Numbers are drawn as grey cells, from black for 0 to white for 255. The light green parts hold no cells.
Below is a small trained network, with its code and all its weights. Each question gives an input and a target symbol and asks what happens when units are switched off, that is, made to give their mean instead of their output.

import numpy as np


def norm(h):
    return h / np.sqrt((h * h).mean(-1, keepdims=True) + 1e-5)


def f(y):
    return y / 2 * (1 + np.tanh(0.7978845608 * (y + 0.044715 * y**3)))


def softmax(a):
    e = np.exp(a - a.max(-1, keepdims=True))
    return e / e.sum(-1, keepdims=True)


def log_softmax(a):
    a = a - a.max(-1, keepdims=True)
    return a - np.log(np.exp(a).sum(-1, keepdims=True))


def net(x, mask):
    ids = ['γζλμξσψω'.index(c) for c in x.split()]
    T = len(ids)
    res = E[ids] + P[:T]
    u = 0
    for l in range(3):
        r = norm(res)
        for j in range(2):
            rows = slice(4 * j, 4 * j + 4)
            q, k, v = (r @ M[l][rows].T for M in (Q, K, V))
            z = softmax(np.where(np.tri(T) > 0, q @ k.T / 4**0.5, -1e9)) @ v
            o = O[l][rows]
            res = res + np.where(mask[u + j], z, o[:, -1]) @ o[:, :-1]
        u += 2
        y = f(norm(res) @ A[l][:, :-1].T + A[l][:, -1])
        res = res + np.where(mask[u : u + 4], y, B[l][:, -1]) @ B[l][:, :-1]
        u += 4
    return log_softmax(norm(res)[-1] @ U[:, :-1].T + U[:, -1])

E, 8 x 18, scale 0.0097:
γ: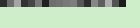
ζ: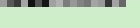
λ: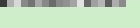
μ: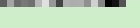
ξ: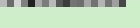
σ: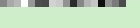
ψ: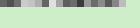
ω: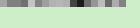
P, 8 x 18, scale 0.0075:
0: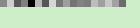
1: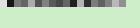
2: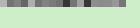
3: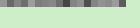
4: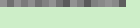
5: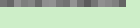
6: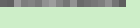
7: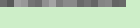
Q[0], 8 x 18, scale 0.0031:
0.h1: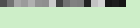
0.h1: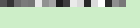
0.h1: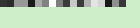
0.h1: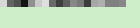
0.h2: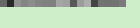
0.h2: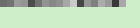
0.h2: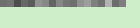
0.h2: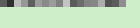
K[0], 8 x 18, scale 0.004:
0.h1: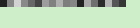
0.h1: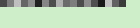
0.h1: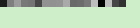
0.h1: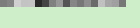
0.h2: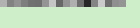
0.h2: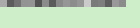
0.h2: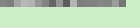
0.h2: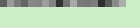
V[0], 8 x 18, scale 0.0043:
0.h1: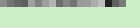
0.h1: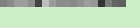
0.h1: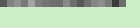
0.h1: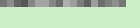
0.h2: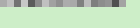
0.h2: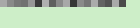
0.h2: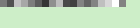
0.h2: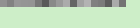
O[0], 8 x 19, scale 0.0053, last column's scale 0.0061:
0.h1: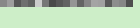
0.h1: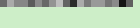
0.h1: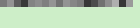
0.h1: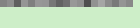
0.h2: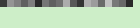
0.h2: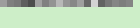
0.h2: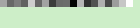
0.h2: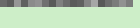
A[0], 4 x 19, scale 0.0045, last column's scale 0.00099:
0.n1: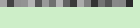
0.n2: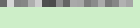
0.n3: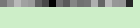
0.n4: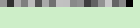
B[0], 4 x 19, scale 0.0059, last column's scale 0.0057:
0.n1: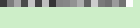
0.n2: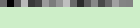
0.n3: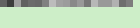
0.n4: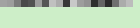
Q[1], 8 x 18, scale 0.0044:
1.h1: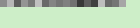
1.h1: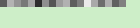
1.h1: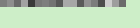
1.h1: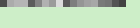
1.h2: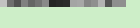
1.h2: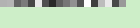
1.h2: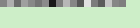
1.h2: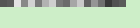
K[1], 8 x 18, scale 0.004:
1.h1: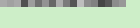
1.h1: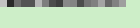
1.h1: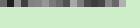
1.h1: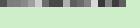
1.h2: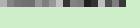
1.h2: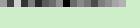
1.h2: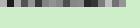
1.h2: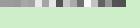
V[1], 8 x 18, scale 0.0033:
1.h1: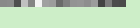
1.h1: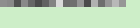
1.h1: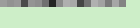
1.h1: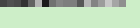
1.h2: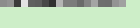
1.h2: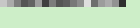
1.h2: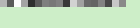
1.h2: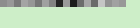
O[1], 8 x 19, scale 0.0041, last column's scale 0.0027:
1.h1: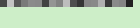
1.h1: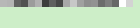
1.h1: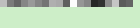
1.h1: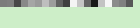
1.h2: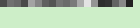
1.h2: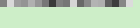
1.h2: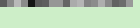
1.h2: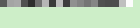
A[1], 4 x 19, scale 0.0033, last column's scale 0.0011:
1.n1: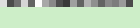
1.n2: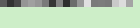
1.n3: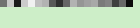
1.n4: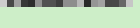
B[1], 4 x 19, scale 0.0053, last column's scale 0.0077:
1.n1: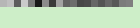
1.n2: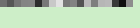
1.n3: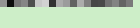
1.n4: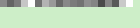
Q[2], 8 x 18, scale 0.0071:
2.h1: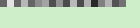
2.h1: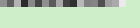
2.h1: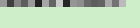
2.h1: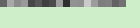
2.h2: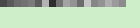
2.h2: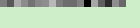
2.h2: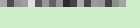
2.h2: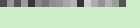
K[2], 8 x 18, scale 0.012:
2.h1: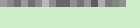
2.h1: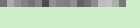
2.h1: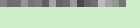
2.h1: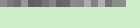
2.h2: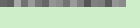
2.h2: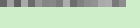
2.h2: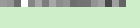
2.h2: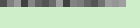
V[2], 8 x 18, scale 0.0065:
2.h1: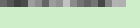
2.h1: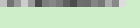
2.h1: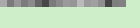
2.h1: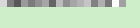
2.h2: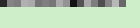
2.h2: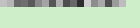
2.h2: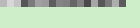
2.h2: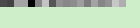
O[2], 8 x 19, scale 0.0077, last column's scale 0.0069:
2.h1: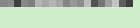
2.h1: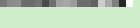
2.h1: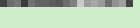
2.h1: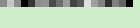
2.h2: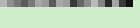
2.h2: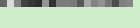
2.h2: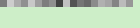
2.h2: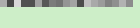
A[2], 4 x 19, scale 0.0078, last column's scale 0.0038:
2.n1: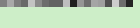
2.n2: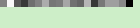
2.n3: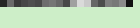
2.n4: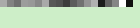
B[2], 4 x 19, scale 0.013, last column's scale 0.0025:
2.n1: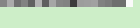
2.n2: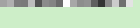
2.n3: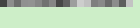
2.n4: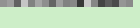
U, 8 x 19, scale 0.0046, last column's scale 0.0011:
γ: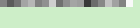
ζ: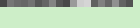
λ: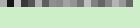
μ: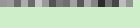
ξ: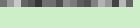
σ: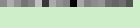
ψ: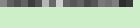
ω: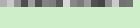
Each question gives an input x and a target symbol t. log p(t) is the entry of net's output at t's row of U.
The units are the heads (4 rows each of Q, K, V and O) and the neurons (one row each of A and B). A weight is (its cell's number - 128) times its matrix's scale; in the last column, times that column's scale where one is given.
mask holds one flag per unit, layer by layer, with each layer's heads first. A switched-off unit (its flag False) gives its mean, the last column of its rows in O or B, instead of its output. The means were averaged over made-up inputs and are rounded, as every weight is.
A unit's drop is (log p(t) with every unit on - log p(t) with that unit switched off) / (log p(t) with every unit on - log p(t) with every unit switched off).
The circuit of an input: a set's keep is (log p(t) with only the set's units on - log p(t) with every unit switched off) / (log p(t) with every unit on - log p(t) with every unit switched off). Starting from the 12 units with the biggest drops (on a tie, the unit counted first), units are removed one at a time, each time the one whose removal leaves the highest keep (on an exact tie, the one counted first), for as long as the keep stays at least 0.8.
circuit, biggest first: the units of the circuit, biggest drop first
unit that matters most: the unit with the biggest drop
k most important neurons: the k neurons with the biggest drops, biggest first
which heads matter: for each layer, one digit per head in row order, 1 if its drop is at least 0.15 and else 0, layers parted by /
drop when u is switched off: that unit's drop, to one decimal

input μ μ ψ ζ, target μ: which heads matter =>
01 / 00 / 10
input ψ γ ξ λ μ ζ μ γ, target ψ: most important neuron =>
0.n1
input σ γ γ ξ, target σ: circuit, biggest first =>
2.h2; 2.n1
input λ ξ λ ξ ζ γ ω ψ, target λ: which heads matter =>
00 / 00 / 01
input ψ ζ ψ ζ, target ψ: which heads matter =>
00 / 00 / 01
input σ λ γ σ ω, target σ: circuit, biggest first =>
2.n1; 2.h2
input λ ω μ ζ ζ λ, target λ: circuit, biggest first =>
0.n2; 2.h2
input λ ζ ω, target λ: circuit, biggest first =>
2.h2; 0.n2
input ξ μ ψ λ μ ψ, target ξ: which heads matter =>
10 / 00 / 01
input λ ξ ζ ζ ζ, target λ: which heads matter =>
00 / 00 / 01
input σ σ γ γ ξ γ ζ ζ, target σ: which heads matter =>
00 / 00 / 01
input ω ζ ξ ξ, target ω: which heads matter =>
00 / 00 / 10
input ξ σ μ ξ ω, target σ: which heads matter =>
01 / 00 / 00
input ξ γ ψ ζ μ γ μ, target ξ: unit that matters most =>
2.h2
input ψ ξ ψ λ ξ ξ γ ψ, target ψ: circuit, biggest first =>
2.h2; 0.h2
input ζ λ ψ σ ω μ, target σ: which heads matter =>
11 / 01 / 00
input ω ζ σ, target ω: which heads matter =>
00 / 00 / 10
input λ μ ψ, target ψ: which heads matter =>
11 / 00 / 01
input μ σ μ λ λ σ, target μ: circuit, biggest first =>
0.h2; 2.h1; 2.n4
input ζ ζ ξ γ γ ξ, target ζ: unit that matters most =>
2.n3
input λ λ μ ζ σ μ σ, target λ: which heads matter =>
01 / 00 / 01
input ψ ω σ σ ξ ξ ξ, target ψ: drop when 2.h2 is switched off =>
0.4
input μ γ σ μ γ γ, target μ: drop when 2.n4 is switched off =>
0.4
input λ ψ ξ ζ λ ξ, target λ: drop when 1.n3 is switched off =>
0.0
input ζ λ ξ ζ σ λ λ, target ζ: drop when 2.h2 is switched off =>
0.1
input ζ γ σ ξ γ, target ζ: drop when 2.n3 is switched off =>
0.2
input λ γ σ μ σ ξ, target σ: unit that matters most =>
0.h1
